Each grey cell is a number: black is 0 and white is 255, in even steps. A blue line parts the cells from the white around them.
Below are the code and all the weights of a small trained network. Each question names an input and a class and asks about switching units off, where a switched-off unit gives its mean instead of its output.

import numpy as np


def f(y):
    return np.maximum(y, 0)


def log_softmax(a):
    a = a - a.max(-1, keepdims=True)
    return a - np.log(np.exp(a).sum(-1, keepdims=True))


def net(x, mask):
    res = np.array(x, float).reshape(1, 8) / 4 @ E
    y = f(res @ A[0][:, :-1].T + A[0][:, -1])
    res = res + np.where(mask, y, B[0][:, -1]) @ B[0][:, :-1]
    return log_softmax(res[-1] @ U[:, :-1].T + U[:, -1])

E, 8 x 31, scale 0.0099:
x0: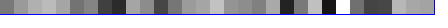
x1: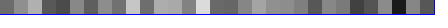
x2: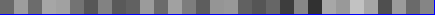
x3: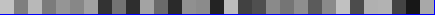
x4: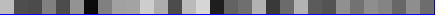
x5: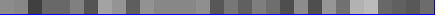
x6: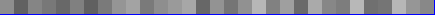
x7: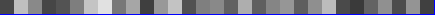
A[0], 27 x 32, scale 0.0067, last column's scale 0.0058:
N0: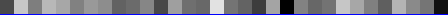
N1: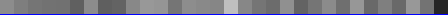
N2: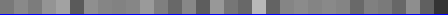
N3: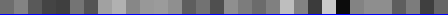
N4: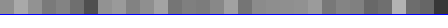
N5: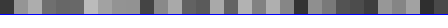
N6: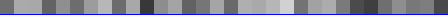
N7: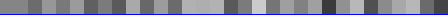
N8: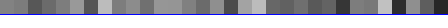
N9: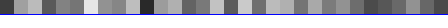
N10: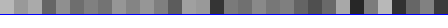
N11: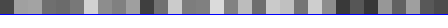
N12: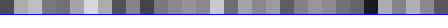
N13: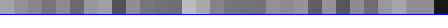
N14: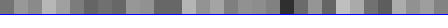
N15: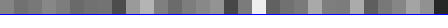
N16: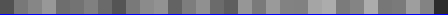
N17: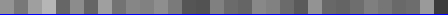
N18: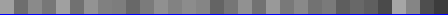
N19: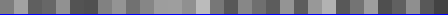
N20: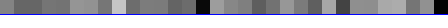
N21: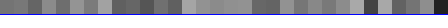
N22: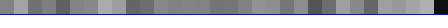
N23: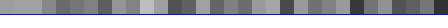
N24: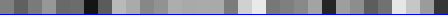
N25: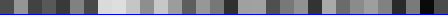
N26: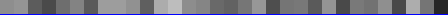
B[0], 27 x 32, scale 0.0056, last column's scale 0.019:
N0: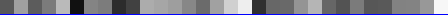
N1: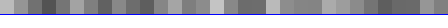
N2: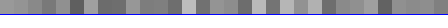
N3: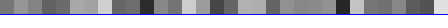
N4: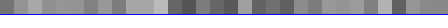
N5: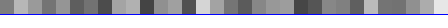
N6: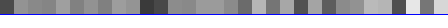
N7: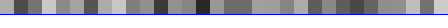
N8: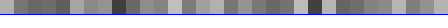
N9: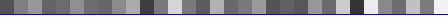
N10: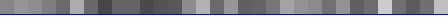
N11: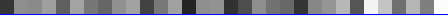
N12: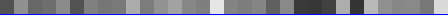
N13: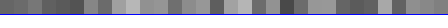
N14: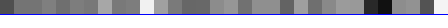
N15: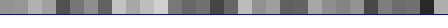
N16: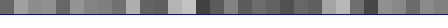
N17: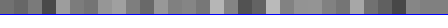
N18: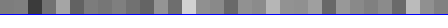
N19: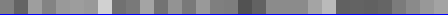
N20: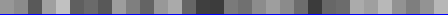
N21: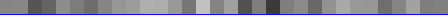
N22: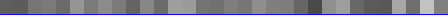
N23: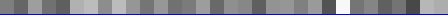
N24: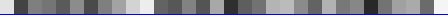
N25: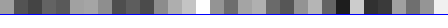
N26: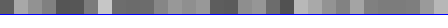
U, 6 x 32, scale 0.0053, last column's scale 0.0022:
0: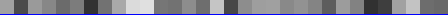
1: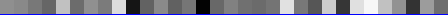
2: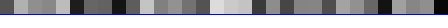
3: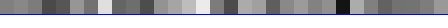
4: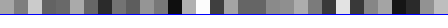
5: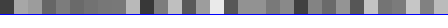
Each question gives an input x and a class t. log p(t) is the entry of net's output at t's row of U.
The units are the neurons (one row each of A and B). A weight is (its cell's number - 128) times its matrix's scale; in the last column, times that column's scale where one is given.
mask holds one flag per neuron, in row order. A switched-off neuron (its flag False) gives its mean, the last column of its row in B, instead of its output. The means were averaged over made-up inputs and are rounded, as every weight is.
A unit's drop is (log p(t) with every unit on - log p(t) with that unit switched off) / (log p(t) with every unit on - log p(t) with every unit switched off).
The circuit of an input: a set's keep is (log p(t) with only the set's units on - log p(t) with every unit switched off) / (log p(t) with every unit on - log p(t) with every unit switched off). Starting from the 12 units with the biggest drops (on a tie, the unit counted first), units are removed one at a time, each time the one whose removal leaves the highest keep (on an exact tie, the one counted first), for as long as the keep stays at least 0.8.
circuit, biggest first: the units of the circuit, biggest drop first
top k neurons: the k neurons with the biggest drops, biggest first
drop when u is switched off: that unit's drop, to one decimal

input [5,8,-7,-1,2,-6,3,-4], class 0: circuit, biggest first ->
(N24)
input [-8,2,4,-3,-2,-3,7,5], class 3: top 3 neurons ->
(N25 N3 N26)
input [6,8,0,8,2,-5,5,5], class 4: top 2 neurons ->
(N10 N23)
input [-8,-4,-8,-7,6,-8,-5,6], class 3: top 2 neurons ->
(N25 N3)
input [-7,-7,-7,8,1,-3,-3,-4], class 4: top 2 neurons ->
(N10 N23)
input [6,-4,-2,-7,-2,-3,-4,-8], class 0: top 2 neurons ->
(N24 N7)
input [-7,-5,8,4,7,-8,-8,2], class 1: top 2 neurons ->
(N20 N3)
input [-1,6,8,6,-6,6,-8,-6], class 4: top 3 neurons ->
(N10 N23 N14)
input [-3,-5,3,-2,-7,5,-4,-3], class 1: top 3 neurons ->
(N20 N14 N25)
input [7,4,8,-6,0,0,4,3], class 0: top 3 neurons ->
(N24 N14 N7)
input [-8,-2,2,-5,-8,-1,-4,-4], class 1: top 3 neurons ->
(N20 N3 N12)
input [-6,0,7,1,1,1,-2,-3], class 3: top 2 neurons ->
(N3 N25)
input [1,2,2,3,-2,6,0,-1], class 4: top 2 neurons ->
(N0 N14)
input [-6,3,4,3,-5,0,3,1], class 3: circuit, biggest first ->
(N3)
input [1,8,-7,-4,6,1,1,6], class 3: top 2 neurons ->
(N25 N3)
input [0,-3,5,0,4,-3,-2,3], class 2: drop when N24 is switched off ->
0.2
